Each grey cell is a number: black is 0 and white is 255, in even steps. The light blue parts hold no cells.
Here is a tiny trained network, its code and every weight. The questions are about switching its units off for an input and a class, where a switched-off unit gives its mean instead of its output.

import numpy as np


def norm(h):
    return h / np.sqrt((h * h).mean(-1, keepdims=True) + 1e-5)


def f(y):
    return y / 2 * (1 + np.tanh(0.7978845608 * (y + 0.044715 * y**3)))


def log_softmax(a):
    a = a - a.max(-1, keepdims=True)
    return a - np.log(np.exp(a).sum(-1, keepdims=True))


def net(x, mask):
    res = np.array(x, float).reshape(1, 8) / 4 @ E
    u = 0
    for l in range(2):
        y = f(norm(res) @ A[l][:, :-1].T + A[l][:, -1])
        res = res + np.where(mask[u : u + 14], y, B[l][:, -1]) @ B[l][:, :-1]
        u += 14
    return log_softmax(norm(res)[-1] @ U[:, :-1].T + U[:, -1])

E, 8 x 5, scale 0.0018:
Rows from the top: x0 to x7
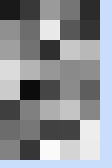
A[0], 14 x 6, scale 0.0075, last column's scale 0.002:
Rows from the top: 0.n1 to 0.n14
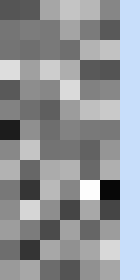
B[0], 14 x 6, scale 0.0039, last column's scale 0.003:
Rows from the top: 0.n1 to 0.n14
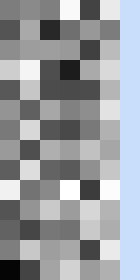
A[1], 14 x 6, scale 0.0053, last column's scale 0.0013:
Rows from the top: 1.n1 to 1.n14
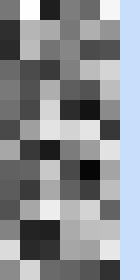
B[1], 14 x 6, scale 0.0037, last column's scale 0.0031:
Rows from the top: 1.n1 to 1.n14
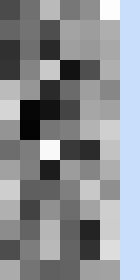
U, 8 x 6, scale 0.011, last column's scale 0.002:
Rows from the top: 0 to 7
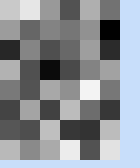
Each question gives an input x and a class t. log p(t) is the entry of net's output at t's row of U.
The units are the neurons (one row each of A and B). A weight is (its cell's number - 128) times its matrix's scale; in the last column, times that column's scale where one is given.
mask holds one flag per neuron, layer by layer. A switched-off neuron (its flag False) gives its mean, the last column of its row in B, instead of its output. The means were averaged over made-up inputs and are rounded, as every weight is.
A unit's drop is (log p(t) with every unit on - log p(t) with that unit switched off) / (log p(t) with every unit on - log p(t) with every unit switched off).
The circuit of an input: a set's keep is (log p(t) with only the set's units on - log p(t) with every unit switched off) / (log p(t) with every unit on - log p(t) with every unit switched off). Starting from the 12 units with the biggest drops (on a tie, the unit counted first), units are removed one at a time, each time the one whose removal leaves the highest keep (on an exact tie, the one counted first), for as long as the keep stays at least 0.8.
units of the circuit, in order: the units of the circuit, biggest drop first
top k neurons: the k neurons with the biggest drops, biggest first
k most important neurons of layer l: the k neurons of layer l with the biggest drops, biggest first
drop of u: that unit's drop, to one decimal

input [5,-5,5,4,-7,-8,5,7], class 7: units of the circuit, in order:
(0.n10)
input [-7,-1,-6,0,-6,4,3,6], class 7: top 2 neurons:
(0.n10; 0.n1)
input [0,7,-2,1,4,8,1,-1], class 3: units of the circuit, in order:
(1.n6; 1.n9)
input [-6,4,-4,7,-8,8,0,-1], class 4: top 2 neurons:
(0.n11; 1.n7)
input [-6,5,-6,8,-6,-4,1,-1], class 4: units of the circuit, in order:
(0.n11; 0.n14; 1.n7)
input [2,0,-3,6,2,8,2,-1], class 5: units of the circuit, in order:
(1.n3; 0.n5)
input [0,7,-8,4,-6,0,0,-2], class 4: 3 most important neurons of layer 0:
(0.n11; 0.n8; 0.n5)
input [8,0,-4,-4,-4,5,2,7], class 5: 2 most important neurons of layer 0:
(0.n7; 0.n5)
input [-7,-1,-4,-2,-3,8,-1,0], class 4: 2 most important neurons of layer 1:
(1.n7; 1.n11)
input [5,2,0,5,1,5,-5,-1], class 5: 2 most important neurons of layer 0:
(0.n9; 0.n6)
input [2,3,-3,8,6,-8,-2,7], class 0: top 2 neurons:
(0.n4; 0.n9)
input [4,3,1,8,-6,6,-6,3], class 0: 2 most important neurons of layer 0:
(0.n4; 0.n14)
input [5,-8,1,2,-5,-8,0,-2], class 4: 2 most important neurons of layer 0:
(0.n11; 0.n14)
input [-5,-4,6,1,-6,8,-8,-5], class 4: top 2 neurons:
(0.n8; 1.n1)
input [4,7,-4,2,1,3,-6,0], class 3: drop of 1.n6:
0.2
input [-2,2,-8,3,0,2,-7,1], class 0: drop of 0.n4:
0.6
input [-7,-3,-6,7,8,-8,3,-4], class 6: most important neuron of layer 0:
(0.n14)
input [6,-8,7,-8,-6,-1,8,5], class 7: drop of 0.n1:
0.2
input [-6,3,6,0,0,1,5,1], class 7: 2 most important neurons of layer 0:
(0.n10; 0.n3)
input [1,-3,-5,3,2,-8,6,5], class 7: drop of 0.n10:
0.4
